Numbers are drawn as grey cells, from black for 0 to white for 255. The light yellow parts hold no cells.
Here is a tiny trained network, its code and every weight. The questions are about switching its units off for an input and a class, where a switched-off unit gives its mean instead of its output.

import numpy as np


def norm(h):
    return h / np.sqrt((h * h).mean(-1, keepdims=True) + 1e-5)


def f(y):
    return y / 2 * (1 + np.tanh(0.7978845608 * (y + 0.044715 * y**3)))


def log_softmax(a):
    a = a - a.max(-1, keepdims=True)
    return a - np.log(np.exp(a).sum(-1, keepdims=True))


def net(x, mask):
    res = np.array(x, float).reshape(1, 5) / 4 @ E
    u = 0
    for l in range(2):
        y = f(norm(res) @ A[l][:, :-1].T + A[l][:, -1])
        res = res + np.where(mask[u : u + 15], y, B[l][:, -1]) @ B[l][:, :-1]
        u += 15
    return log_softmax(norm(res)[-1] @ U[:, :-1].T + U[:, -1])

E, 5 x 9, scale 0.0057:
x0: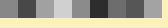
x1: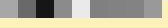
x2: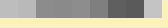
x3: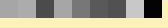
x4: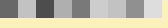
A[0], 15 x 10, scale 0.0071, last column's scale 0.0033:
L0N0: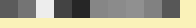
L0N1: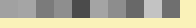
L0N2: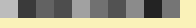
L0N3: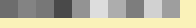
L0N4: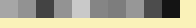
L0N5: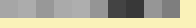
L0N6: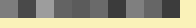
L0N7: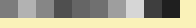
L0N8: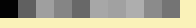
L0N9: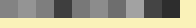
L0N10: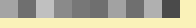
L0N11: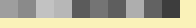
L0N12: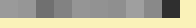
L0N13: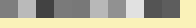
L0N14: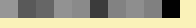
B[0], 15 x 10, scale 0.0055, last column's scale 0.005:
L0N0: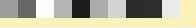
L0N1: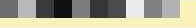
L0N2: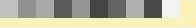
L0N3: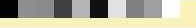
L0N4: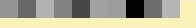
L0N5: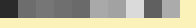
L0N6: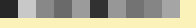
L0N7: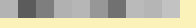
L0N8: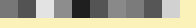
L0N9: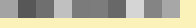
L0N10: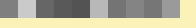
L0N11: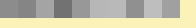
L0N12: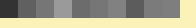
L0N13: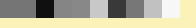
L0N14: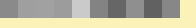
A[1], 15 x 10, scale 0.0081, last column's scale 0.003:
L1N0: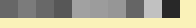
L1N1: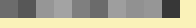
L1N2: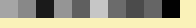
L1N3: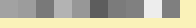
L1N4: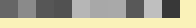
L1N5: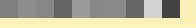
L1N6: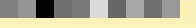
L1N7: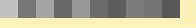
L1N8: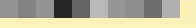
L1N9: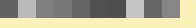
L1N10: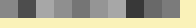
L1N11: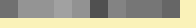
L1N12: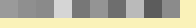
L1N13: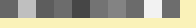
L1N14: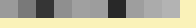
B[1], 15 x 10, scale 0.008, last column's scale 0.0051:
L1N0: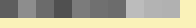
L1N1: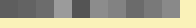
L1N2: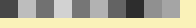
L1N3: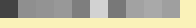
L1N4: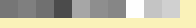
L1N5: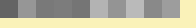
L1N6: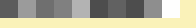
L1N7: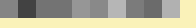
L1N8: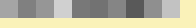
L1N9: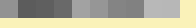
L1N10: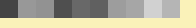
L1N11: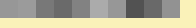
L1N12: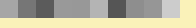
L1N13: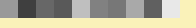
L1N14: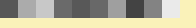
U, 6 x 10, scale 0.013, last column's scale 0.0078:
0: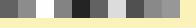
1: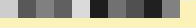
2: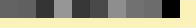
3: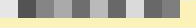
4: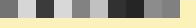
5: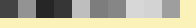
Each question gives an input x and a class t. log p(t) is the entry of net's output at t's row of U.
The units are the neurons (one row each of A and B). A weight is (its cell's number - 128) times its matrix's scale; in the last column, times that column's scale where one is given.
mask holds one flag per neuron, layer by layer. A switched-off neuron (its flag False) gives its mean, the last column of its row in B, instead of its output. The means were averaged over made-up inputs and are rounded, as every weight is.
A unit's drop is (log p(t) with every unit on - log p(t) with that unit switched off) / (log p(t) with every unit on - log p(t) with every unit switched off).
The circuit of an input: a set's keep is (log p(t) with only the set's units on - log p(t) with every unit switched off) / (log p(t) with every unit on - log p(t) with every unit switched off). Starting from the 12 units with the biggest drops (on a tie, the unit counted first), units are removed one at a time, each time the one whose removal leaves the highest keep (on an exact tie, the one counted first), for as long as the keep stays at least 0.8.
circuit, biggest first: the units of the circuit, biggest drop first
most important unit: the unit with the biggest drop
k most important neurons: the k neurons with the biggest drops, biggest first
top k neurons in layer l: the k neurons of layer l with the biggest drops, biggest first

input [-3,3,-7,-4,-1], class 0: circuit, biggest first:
[L0N8]
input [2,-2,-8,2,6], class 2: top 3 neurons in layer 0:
[L0N8 L0N13 L0N0]
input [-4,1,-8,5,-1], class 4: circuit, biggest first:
[L0N13 L0N3 L1N2]
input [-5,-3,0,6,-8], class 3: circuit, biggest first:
[L0N9 L0N3]
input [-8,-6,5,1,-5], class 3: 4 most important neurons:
[L0N9 L0N3 L0N7 L1N14]
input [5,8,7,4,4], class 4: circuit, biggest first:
[L0N3 L1N2]
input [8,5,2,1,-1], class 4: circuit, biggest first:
[L1N3 L1N4]
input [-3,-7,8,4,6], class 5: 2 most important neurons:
[L0N1 L1N13]
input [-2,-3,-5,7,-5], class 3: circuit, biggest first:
[L0N3 L0N7]
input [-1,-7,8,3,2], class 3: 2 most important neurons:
[L0N1 L1N14]
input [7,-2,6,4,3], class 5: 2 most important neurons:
[L0N0 L0N1]
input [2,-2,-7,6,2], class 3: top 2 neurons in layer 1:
[L1N12 L1N2]
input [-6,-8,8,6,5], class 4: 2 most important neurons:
[L0N3 L1N4]
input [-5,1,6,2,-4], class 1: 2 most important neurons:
[L0N2 L0N0]
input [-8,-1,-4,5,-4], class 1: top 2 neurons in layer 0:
[L0N2 L0N13]
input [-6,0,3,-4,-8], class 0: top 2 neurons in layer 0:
[L0N0 L0N1]
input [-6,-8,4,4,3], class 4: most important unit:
L0N13
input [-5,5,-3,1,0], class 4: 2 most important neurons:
[L1N2 L0N4]
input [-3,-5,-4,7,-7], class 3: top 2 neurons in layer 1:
[L1N6 L1N12]
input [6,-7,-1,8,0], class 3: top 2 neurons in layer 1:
[L1N12 L1N14]
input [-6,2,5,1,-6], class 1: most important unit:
L0N0
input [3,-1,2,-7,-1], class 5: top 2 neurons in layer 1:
[L1N13 L1N14]
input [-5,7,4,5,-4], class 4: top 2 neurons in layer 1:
[L1N2 L1N13]
